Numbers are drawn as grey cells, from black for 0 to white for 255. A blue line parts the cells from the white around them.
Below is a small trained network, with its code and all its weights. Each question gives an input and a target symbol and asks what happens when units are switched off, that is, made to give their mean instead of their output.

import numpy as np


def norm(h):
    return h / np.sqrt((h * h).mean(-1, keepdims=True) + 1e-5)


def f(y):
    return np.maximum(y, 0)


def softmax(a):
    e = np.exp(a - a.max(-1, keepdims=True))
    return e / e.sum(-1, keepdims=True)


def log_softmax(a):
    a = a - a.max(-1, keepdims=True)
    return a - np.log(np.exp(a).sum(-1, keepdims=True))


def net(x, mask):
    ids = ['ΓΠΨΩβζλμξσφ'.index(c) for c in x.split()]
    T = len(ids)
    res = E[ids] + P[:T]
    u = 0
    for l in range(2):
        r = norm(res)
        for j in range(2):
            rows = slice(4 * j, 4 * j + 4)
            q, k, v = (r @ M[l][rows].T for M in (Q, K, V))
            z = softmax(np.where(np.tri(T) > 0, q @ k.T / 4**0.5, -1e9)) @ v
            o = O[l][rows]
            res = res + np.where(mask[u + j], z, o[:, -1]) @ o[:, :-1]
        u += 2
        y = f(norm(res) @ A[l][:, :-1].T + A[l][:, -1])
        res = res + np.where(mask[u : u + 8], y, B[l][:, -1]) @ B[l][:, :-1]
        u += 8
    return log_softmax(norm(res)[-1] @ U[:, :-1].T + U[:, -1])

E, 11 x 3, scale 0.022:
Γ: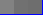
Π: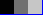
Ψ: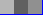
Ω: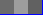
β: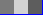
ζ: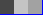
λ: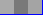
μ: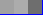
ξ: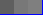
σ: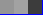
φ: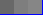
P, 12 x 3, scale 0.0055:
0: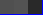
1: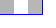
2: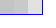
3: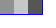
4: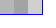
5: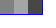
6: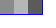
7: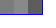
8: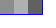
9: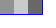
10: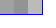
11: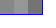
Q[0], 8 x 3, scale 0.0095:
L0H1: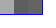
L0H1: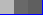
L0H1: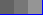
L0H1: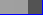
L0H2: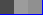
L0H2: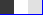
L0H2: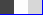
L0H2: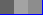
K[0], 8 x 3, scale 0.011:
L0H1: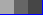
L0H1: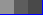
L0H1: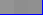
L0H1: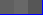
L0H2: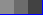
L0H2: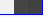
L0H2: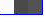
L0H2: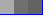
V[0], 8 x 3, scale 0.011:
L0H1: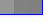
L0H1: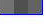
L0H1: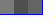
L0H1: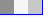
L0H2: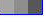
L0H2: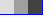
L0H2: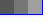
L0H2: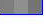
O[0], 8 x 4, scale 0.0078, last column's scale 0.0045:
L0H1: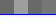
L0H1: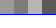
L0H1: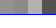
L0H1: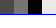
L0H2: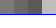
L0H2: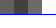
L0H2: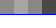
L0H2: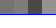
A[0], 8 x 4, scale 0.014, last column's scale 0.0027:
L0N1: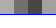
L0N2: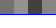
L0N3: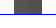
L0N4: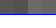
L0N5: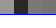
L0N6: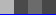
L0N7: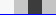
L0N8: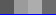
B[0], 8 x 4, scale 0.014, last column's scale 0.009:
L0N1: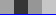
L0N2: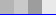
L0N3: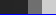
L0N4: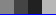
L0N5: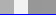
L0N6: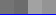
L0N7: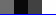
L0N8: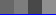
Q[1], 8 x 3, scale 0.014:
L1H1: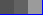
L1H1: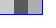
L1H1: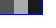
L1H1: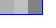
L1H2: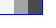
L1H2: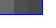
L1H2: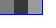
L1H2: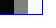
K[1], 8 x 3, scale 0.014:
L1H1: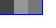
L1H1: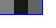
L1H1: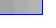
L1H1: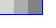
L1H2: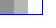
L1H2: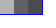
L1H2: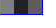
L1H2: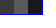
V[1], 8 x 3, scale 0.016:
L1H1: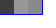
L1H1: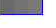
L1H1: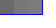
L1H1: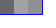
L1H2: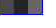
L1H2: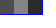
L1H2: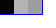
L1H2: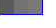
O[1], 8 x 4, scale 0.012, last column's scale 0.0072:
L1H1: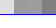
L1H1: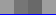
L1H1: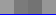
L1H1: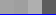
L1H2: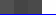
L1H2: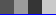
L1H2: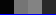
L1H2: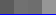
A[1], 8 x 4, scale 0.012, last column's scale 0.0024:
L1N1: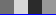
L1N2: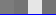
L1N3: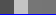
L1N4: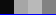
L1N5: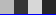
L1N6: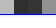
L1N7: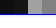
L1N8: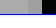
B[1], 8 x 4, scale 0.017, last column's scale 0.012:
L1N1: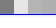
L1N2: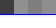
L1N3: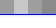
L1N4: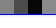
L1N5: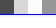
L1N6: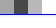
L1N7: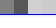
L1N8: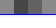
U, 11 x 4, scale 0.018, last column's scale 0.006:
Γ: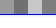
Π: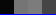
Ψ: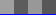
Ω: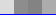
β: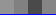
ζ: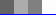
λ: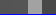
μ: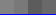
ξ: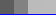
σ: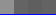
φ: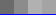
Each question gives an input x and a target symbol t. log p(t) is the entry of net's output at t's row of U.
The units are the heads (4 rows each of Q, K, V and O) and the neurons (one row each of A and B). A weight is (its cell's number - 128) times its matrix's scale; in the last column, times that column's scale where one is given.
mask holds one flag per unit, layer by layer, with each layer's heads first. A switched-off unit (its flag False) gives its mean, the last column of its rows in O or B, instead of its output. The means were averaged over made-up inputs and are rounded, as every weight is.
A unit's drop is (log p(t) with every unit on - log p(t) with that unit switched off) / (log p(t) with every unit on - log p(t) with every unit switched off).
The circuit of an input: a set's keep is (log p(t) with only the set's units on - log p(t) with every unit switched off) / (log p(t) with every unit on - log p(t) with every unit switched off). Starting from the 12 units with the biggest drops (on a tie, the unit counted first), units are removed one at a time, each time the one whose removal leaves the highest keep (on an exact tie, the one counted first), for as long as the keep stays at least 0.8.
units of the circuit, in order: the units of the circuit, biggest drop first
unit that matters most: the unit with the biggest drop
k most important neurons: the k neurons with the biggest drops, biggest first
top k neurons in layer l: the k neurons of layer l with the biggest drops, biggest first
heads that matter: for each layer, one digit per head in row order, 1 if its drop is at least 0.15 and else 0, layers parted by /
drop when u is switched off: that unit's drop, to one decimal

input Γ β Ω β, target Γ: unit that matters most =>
L0H1
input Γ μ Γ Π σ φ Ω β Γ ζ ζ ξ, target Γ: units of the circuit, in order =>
(L0H1 L1H2 L0N7 L0N3)
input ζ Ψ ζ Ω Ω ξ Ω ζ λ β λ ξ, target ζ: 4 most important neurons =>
(L0N3 L0N7 L0N2 L1N1)
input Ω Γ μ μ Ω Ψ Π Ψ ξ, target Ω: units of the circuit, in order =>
(L1H2 L0N7 L0H1 L0N3)
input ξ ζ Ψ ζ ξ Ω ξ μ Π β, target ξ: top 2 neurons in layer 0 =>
(L0N7 L0N3)
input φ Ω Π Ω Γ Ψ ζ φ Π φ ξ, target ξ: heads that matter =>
10 / 01
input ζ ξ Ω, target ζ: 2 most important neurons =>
(L0N7 L0N3)
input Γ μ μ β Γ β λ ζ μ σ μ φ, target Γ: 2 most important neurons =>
(L0N7 L0N5)
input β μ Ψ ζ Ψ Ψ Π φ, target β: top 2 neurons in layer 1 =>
(L1N7 L1N1)
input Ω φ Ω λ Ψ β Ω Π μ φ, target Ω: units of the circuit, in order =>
(L1H2 L0N7 L0N3)
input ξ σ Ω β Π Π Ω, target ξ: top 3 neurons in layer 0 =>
(L0N7 L0N3 L0N1)
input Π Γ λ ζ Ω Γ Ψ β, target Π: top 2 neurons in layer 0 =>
(L0N3 L0N7)
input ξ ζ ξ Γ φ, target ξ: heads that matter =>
10 / 11
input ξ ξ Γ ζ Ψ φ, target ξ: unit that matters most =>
L1H2
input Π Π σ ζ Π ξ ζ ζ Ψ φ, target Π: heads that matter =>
01 / 01
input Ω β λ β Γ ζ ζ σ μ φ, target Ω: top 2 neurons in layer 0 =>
(L0N7 L0N2)
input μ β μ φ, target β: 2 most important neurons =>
(L0N7 L0N3)
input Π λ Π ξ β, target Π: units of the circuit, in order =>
(L1H2 L0N3)
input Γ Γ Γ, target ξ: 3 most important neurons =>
(L0N7 L0N5 L0N4)
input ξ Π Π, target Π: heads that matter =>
10 / 01
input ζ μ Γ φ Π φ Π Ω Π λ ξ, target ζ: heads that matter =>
01 / 01
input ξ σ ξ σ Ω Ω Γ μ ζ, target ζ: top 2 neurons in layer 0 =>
(L0N7 L0N1)
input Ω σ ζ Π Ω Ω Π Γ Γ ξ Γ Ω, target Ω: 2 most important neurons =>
(L0N3 L0N7)
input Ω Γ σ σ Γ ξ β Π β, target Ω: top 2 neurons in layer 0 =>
(L0N2 L0N7)
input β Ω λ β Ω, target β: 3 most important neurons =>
(L0N3 L0N2 L0N7)
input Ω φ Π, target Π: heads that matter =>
10 / 00
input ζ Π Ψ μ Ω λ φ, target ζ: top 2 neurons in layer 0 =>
(L0N3 L0N7)
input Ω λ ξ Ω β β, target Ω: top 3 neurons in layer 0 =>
(L0N3 L0N2 L0N7)
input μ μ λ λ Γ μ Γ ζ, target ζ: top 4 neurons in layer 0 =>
(L0N7 L0N3 L0N1 L0N2)
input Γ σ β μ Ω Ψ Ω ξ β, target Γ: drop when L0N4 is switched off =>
0.4
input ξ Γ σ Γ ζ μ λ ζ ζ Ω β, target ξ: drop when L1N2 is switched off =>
0.1
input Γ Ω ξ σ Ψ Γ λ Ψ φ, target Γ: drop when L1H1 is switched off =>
0.0
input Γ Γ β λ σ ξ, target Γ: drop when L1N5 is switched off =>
0.1
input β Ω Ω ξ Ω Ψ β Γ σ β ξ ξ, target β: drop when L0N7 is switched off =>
0.3
